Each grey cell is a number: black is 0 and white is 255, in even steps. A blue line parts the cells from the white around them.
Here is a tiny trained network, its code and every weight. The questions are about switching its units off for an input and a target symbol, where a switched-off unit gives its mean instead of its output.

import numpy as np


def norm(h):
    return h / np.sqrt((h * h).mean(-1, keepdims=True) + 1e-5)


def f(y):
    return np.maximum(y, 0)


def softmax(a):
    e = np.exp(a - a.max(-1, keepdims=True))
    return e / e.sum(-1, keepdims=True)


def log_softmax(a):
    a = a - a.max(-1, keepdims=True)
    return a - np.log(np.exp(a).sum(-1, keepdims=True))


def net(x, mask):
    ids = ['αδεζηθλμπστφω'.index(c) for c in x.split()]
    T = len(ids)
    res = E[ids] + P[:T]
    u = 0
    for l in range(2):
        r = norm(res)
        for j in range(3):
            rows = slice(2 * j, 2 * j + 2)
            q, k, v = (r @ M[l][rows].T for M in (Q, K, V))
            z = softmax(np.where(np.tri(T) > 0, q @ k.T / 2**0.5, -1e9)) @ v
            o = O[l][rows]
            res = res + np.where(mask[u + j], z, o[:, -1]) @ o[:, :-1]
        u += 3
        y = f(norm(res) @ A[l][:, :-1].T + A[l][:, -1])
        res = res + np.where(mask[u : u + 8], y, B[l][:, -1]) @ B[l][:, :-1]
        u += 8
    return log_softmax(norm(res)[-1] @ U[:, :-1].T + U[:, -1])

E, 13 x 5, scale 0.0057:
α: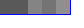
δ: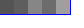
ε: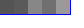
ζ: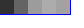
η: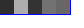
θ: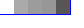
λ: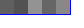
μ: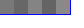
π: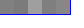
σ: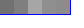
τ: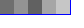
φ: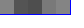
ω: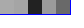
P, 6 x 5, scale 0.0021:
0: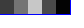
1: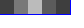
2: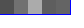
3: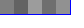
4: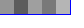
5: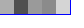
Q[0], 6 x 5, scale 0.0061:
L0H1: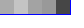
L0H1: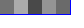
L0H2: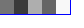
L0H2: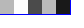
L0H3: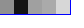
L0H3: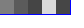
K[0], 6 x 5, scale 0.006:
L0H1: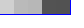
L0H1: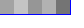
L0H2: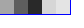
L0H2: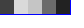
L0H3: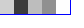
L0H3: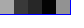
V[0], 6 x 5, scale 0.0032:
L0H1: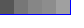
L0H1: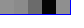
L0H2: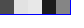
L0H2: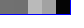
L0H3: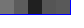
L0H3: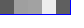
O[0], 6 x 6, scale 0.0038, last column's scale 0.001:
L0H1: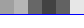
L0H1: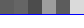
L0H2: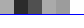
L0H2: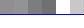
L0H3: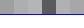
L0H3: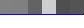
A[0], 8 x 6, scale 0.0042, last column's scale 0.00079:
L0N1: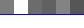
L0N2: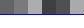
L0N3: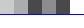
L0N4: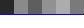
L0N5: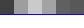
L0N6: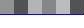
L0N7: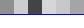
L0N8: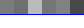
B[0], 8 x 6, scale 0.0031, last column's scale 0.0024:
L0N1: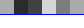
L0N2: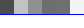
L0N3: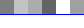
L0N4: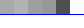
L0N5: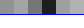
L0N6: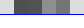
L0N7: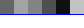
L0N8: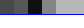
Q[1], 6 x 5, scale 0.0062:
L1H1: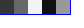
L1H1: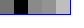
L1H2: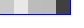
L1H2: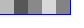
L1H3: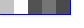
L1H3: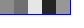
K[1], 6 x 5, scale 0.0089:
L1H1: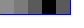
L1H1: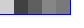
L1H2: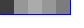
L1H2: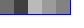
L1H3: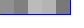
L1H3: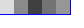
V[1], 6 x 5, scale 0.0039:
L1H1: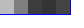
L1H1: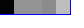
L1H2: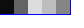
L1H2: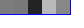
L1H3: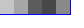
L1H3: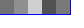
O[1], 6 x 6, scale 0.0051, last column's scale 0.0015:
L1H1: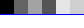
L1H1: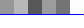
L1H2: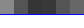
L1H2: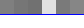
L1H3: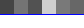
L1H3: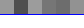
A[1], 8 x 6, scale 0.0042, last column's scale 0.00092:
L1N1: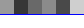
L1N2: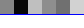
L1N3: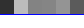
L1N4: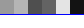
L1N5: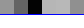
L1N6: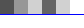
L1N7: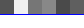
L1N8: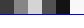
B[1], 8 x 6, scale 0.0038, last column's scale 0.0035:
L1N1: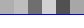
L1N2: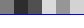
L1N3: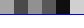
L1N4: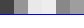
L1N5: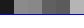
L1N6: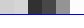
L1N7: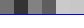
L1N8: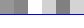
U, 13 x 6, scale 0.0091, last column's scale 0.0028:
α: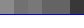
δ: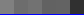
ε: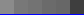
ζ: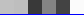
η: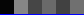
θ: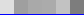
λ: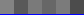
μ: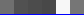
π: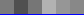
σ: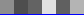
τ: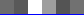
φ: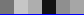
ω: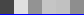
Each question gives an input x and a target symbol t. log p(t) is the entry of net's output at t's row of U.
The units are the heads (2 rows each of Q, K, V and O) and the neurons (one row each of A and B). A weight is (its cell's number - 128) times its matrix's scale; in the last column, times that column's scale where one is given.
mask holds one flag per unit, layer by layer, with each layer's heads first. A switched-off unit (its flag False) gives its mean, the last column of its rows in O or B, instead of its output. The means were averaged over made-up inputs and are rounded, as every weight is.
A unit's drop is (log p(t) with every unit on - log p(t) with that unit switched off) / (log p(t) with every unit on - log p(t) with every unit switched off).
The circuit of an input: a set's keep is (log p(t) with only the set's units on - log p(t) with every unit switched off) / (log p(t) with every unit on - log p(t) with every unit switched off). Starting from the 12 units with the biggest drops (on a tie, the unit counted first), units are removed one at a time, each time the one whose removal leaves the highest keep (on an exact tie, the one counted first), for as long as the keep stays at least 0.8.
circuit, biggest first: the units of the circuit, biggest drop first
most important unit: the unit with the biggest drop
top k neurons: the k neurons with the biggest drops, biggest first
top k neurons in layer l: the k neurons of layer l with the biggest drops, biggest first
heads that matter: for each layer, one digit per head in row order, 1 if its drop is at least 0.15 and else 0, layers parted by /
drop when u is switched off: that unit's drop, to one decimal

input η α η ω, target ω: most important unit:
L0N3
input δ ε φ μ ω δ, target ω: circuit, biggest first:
L1H2, L0H2
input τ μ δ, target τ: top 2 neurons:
L1N8, L0N2
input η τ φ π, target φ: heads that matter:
010 / 100
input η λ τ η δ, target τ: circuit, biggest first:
L0H2, L1N8
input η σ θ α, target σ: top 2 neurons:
L1N2, L0N3
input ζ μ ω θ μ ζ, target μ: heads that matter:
000 / 100
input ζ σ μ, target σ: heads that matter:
011 / 000
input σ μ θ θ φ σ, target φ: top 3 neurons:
L0N5, L1N6, L1N3
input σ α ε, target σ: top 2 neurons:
L0N6, L1N6
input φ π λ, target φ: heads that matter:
010 / 110
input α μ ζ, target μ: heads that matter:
010 / 000
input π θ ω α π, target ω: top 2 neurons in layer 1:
L1N7, L1N6
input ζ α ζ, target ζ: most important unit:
L1H1
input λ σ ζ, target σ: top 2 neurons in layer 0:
L0N6, L0N2
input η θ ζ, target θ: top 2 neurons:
L1N6, L0N5
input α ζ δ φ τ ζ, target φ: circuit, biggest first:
L0H2, L0N5, L1N6
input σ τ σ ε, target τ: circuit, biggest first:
L0H2, L1N8
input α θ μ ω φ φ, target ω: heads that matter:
010 / 011
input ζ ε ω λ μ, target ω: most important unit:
L1H2
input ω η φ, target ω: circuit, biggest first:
L1H2, L0H3
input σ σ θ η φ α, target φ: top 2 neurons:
L1N6, L1N3
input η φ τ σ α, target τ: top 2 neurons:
L1N8, L0N6
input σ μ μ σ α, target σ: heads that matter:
001 / 000
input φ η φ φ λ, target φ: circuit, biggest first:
L0H2, L1N6
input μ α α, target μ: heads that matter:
011 / 000
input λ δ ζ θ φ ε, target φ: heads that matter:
010 / 000
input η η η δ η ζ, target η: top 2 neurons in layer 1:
L1N5, L1N8
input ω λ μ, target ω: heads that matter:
000 / 011
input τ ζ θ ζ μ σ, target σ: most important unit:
L0H3
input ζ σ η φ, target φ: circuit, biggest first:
L0H2, L0H3
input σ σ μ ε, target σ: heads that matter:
011 / 000
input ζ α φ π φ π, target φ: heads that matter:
010 / 000
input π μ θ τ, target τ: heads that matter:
000 / 000
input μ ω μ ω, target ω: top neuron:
L1N4
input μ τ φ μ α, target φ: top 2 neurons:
L0N2, L1N6
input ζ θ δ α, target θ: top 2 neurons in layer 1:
L1N3, L1N8
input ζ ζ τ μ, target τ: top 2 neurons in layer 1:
L1N8, L1N6
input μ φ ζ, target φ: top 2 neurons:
L1N6, L0N5
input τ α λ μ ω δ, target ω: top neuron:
L0N7
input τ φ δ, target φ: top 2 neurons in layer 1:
L1N6, L1N8
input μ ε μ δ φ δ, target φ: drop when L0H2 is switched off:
1.1
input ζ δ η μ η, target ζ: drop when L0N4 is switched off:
0.2
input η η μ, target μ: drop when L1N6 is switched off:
0.1
